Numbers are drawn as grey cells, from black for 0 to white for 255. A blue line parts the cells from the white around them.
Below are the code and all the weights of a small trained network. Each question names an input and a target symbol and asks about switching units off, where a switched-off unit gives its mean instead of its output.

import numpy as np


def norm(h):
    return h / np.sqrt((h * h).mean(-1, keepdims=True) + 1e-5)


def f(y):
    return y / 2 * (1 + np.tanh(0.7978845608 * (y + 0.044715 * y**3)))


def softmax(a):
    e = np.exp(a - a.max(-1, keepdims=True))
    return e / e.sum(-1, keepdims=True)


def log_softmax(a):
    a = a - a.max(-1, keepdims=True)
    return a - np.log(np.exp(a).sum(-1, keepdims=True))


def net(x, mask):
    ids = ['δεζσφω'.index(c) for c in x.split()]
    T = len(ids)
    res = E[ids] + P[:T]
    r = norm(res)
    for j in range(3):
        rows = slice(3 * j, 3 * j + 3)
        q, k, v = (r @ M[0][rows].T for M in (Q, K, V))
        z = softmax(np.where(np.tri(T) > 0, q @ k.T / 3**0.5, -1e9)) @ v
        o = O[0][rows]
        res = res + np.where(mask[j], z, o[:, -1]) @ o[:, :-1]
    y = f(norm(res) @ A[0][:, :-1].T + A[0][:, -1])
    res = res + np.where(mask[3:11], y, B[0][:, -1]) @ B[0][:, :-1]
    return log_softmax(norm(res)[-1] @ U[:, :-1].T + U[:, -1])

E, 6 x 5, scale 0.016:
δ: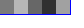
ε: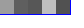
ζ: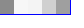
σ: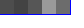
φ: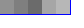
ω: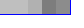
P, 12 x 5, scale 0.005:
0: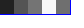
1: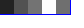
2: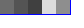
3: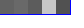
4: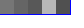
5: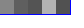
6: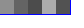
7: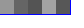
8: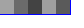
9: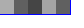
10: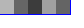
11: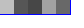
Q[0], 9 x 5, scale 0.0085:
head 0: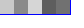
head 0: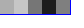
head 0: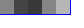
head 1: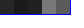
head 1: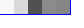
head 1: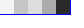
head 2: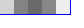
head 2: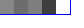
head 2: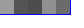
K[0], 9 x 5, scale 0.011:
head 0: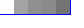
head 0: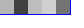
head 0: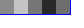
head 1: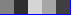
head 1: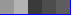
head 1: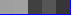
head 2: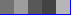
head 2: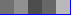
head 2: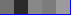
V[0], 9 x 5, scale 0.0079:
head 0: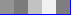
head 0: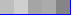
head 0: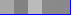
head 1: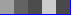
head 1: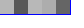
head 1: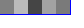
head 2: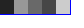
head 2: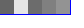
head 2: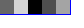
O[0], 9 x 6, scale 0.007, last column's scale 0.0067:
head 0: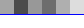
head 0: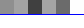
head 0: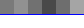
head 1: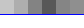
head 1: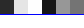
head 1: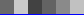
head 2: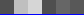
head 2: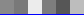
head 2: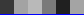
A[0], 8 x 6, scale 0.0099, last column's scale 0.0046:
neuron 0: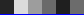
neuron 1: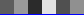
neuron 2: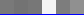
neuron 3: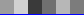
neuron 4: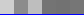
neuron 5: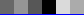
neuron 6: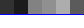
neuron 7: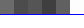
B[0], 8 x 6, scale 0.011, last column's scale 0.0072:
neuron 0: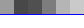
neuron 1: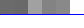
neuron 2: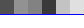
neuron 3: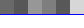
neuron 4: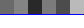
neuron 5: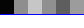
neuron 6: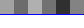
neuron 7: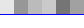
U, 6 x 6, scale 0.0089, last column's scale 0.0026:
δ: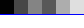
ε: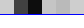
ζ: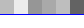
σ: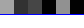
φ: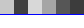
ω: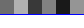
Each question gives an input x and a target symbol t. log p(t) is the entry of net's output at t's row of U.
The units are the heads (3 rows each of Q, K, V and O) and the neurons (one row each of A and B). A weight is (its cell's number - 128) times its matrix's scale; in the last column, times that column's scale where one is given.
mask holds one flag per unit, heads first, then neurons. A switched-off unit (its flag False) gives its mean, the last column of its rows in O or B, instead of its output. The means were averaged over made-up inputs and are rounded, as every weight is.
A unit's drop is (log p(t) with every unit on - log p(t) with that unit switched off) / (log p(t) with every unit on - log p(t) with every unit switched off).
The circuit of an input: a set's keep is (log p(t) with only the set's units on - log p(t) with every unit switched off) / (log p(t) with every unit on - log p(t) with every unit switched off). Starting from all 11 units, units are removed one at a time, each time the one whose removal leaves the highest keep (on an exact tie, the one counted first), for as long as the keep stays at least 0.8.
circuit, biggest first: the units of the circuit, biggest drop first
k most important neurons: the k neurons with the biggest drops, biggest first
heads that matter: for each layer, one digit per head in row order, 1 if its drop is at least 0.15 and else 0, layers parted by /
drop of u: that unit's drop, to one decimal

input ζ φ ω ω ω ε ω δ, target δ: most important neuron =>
(neuron 5)
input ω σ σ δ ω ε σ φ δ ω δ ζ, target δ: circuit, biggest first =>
(head 1; neuron 2; neuron 7)
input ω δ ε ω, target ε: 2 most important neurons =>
(neuron 5; neuron 3)
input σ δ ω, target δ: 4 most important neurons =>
(neuron 7; neuron 2; neuron 1; neuron 0)
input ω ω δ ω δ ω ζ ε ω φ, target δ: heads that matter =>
100
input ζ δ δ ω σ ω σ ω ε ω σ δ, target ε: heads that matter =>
011
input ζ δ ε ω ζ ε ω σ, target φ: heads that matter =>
011
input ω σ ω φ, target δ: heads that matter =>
010
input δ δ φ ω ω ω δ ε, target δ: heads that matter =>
110
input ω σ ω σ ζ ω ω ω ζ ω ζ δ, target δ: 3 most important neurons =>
(neuron 5; neuron 0; neuron 4)
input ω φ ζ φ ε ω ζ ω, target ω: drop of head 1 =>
0.4
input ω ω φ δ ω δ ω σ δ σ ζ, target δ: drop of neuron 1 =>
0.2
